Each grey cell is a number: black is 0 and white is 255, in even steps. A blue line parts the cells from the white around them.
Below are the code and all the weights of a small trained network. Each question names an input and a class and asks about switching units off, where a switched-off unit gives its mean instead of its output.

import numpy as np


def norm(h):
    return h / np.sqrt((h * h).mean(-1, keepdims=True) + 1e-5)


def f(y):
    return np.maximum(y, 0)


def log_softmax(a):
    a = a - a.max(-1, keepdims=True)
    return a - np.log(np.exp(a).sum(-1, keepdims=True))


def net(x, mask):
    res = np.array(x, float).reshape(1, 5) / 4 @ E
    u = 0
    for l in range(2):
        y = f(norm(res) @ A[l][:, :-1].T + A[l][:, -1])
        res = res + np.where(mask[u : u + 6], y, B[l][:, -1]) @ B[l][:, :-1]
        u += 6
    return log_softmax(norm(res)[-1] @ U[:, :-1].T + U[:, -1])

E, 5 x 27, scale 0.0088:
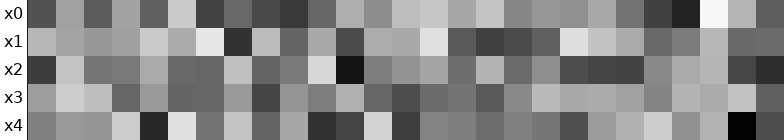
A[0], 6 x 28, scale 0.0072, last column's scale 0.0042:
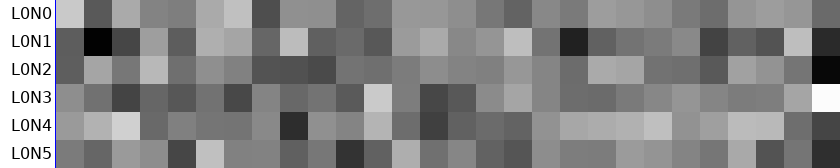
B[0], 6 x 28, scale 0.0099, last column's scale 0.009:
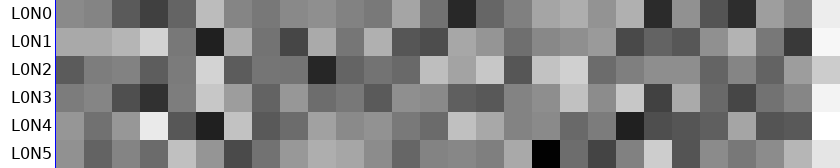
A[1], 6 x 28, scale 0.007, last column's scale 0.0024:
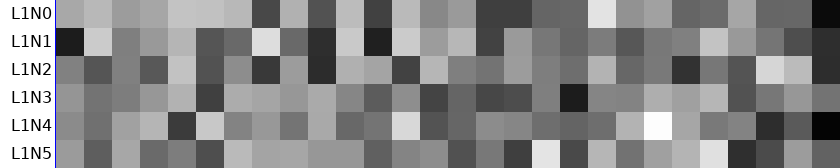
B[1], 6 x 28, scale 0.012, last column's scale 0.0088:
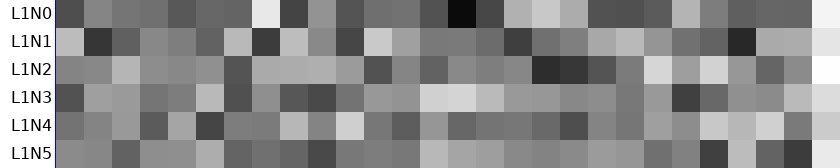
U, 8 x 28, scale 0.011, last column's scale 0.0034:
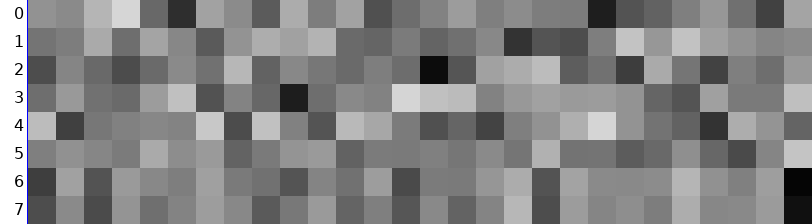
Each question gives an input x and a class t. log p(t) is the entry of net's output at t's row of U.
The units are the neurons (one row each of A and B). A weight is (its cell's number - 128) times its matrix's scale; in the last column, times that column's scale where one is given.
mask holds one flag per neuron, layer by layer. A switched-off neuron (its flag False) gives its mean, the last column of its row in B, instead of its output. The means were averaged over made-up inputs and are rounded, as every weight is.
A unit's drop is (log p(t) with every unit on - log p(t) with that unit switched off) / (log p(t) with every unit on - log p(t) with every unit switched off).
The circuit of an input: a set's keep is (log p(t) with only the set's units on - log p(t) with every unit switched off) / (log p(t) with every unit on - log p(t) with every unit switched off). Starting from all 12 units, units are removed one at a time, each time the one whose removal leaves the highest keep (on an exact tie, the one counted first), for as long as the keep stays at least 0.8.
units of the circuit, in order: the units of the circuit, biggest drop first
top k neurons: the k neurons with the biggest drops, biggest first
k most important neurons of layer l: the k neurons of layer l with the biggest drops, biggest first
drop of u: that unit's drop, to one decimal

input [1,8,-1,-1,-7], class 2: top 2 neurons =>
L1N0, L0N5
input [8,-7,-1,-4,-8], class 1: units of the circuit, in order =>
L1N2
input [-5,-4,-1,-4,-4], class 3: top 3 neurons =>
L1N5, L0N4, L0N5
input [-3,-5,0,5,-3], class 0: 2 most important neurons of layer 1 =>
L1N0, L1N1
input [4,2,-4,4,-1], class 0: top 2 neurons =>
L0N4, L1N1
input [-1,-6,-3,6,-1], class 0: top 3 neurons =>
L0N4, L0N0, L1N0
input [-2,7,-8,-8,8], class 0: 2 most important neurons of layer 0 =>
L0N1, L0N3
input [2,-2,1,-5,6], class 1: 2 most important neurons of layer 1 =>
L1N4, L1N0
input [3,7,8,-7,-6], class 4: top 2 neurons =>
L1N1, L0N4
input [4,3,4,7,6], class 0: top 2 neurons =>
L0N4, L1N2
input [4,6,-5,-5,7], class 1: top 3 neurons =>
L0N5, L1N4, L0N4
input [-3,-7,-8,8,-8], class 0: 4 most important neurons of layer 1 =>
L1N1, L1N4, L1N2, L1N5
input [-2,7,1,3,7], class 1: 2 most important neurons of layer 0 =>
L0N5, L0N3
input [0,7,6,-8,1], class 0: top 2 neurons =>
L0N1, L0N3
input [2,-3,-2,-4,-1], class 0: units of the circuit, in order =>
L0N1
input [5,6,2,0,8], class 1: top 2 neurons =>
L0N5, L1N4
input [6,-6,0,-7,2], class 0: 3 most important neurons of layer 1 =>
L1N0, L1N3, L1N5
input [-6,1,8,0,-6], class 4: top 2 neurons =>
L1N1, L0N5
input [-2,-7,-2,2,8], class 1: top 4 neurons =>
L1N4, L0N5, L0N0, L1N0
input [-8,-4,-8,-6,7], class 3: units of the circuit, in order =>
L1N3, L1N5
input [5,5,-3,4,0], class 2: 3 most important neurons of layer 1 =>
L1N0, L1N3, L1N5
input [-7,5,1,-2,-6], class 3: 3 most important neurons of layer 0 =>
L0N5, L0N2, L0N3
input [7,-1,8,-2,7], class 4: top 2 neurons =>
L1N1, L1N2
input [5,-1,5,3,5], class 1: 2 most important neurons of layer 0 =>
L0N5, L0N1
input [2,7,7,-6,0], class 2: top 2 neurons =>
L1N0, L0N4
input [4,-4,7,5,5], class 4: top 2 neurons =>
L1N1, L0N1
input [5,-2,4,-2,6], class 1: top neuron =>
L1N4
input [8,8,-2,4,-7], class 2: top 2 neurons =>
L1N0, L0N5
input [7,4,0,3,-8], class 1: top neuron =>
L1N2
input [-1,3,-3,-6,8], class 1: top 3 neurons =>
L0N5, L1N4, L0N4
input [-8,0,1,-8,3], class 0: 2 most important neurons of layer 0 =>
L0N1, L0N3
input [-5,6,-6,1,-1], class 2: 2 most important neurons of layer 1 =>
L1N0, L1N1
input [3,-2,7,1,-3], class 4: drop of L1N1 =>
1.0
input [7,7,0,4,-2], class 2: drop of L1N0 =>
0.7
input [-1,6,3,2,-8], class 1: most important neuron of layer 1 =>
L1N2
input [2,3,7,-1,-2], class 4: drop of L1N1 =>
1.3
